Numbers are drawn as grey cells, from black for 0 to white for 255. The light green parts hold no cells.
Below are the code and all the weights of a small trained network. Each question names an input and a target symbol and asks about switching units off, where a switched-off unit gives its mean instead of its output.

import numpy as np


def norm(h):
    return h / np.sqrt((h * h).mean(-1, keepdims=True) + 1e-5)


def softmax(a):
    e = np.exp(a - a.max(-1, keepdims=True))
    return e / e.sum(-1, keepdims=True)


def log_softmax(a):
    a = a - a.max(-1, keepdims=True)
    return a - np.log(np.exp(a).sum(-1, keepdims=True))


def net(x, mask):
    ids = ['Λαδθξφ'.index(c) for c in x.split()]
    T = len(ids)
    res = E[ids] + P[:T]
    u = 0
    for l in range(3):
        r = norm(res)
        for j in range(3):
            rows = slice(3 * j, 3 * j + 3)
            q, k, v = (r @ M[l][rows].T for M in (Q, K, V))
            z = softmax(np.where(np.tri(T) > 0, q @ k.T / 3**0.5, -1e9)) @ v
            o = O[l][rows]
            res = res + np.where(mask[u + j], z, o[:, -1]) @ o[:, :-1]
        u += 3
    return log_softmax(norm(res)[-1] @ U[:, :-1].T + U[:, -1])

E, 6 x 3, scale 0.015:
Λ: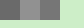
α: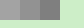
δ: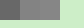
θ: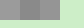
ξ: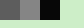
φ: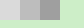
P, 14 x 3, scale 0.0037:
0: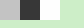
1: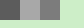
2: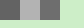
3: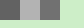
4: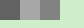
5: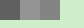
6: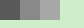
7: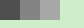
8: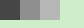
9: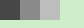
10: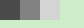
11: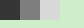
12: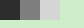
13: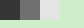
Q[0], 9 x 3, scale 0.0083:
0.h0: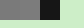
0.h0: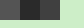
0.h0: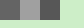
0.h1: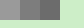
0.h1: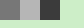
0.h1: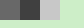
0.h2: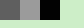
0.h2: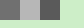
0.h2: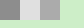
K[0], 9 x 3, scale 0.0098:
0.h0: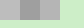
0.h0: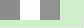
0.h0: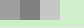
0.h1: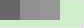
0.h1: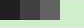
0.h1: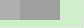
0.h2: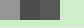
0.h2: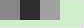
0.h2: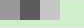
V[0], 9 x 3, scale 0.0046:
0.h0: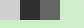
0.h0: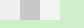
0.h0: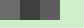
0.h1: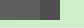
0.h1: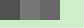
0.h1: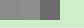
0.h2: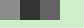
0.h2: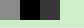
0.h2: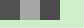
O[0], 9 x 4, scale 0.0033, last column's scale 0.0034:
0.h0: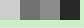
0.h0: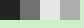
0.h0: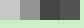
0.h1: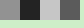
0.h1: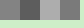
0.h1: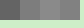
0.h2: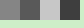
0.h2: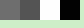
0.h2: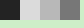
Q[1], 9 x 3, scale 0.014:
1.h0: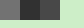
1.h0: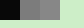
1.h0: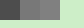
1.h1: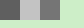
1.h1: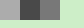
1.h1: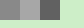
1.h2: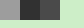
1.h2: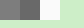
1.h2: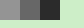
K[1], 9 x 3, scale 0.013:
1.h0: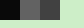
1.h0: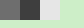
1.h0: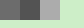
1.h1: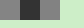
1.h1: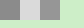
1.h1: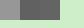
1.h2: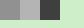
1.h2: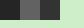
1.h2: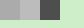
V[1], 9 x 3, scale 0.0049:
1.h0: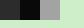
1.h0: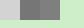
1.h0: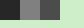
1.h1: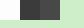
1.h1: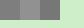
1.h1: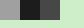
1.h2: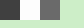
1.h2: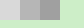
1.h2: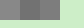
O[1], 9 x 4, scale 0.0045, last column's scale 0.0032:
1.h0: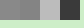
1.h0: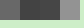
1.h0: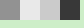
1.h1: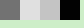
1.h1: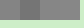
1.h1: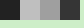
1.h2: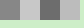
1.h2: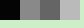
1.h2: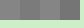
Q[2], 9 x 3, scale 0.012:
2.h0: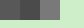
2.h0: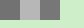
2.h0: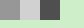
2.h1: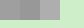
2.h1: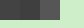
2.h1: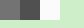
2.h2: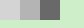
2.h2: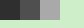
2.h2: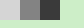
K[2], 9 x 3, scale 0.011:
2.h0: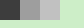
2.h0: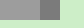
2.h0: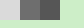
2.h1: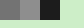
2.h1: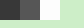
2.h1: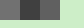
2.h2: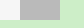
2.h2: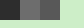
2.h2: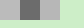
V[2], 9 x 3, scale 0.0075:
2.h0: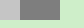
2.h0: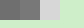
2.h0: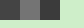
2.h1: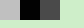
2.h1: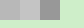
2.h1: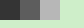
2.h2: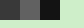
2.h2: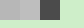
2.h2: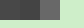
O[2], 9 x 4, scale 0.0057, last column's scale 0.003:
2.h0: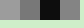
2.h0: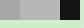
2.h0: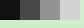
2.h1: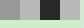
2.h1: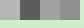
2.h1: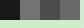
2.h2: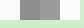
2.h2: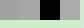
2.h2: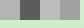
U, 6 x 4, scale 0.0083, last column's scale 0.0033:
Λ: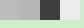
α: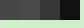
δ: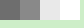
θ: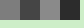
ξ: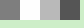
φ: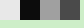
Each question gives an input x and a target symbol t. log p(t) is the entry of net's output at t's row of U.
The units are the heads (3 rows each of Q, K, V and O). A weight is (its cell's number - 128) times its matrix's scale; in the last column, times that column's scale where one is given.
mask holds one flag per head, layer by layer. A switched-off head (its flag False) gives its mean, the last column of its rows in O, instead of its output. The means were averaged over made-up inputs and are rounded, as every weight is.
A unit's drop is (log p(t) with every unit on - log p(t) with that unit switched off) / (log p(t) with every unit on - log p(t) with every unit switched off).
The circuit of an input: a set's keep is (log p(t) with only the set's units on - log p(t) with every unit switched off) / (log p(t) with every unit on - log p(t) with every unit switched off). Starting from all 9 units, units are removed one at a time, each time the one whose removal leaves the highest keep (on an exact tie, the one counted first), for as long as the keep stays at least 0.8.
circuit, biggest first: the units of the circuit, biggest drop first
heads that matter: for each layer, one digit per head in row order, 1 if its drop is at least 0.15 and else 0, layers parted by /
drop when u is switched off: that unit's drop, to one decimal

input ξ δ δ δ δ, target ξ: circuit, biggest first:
[1.h0]
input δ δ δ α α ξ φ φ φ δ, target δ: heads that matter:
001 / 100 / 001
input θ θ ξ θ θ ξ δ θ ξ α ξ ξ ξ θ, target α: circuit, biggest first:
[0.h0, 2.h2]
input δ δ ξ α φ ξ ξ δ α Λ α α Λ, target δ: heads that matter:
000 / 100 / 001
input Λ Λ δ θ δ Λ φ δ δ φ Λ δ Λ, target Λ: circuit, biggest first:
[1.h2, 1.h1, 1.h0]
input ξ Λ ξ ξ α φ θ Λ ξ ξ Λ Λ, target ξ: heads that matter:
100 / 111 / 010
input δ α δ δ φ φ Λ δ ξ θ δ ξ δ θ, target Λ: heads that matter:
100 / 000 / 000
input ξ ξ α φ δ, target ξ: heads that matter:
100 / 010 / 010
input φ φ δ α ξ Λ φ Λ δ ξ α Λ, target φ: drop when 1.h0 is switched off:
0.1
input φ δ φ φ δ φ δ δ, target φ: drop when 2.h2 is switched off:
0.6
